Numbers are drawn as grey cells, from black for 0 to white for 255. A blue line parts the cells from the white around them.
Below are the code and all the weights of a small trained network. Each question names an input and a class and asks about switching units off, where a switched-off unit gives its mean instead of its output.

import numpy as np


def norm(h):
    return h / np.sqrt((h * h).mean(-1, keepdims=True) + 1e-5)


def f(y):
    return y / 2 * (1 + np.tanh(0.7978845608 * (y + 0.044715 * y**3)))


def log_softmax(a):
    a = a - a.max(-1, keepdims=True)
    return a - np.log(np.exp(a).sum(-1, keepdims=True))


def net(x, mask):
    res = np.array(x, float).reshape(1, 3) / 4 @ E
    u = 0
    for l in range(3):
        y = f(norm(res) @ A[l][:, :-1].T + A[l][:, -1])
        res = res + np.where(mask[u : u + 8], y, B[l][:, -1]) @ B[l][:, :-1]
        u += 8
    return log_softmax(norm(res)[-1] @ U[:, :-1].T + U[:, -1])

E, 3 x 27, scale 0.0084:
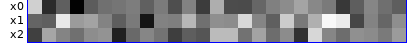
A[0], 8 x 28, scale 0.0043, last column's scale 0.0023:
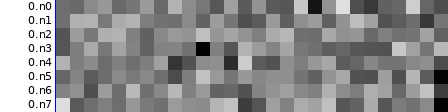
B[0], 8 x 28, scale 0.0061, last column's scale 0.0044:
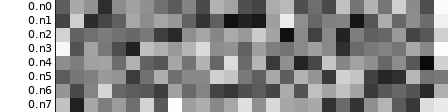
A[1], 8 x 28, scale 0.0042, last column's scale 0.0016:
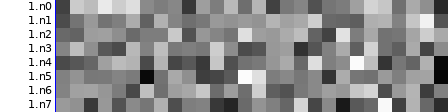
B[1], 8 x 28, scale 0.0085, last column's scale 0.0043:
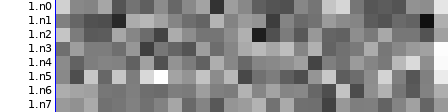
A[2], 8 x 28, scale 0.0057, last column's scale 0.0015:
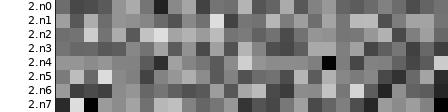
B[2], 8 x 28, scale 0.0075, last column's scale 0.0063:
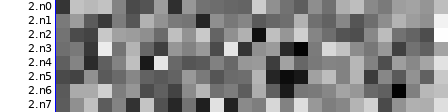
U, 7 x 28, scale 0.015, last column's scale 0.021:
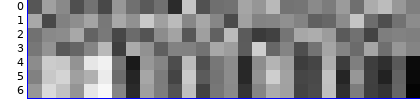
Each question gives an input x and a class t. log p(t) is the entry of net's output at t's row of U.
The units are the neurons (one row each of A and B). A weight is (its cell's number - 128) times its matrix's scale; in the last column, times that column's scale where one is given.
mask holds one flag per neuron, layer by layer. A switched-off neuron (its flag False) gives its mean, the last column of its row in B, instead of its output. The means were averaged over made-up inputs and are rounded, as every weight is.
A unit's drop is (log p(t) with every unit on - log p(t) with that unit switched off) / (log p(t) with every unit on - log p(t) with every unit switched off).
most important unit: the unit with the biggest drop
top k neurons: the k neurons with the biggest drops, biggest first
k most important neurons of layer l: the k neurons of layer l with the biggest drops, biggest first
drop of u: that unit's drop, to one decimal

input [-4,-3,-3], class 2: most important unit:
0.n1
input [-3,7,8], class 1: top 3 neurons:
(1.n5; 0.n0; 2.n2)
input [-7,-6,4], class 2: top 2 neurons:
(1.n0; 0.n1)
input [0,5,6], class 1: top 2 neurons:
(1.n5; 0.n0)
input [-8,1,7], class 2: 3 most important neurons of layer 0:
(0.n7; 0.n2; 0.n6)
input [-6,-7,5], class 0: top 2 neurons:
(2.n7; 0.n0)
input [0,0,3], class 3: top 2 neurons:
(0.n3; 1.n5)
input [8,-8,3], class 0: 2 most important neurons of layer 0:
(0.n0; 0.n2)
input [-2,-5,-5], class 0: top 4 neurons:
(0.n3; 1.n5; 2.n7; 0.n0)
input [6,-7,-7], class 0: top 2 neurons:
(1.n5; 0.n3)
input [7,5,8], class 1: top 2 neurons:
(1.n5; 2.n2)
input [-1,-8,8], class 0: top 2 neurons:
(2.n7; 0.n0)
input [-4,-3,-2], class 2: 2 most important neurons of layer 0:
(0.n1; 0.n3)
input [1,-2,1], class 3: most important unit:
1.n3
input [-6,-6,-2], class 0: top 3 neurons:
(2.n7; 0.n0; 0.n4)
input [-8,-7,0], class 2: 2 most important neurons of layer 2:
(2.n5; 2.n1)
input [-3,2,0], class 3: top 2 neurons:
(0.n1; 1.n7)
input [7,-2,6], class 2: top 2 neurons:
(0.n7; 0.n4)
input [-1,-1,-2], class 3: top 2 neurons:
(1.n5; 2.n4)
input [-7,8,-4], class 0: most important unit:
1.n4
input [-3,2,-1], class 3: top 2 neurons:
(0.n1; 1.n7)
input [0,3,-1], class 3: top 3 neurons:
(0.n1; 1.n3; 1.n7)
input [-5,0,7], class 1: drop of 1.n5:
1.5
